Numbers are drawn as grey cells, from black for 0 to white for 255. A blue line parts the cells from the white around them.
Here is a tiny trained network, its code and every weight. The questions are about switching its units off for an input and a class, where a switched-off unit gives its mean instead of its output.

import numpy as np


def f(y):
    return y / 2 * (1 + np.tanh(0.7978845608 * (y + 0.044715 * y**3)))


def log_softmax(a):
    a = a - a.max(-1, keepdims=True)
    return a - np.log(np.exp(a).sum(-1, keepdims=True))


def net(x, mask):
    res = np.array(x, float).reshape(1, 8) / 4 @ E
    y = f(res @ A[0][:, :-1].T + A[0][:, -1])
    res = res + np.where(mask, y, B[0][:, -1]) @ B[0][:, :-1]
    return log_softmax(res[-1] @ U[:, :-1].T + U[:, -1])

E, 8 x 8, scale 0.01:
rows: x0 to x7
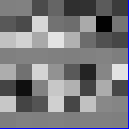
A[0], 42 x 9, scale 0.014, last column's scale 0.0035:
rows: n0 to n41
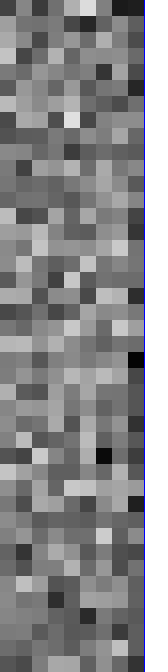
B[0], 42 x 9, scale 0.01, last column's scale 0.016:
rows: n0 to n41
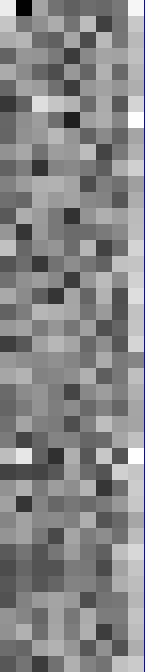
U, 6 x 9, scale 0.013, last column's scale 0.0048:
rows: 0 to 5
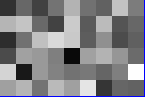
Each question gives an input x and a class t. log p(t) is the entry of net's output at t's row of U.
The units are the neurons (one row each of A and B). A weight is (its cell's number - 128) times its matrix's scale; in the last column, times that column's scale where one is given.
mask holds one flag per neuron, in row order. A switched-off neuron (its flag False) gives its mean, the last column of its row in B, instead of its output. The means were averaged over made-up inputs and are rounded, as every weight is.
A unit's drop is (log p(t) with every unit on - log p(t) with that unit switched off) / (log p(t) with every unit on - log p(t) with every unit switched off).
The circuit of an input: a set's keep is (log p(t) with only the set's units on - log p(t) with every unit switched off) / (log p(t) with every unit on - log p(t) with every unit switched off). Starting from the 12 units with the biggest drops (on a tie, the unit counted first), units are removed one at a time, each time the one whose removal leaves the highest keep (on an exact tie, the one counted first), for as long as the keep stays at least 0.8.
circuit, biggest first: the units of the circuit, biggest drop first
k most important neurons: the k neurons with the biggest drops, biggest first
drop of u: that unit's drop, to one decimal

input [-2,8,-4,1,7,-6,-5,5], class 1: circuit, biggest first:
(n28)
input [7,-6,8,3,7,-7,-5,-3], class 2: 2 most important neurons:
(n21; n6)
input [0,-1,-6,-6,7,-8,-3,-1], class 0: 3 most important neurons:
(n29; n0; n36)
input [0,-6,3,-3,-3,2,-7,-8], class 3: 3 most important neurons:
(n7; n28; n17)
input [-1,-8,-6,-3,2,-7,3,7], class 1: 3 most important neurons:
(n18; n2; n34)
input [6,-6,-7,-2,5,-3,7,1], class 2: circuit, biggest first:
(n40; n37)
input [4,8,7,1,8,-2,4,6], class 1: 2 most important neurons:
(n28; n4)
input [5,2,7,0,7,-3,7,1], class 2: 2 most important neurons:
(n21; n6)
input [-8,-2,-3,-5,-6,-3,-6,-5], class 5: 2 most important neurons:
(n30; n23)
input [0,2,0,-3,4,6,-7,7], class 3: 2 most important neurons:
(n7; n17)
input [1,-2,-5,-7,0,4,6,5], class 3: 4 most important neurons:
(n13; n3; n6; n21)
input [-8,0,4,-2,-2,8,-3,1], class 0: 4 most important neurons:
(n41; n35; n10; n34)
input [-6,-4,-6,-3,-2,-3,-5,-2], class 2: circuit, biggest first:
(n37; n19)
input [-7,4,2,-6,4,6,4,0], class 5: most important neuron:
(n15)
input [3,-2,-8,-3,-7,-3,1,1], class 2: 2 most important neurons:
(n19; n37)
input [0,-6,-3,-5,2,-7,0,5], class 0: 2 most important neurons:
(n29; n28)
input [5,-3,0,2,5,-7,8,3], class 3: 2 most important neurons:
(n13; n3)
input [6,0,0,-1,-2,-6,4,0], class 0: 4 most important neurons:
(n29; n16; n27; n15)
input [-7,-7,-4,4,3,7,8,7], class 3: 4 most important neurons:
(n3; n13; n28; n24)
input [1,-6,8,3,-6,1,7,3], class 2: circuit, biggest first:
(n6)
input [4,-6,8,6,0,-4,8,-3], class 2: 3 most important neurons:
(n21; n6; n7)
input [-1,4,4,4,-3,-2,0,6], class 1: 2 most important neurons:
(n28; n19)
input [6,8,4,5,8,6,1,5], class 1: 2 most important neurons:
(n28; n0)
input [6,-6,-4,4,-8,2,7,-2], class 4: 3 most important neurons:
(n0; n28; n7)
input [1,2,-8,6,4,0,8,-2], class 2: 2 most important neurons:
(n40; n19)
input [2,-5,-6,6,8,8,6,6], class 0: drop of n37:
0.0
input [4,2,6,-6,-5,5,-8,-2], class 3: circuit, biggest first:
(n7)
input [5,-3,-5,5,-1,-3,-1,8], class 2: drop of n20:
0.1
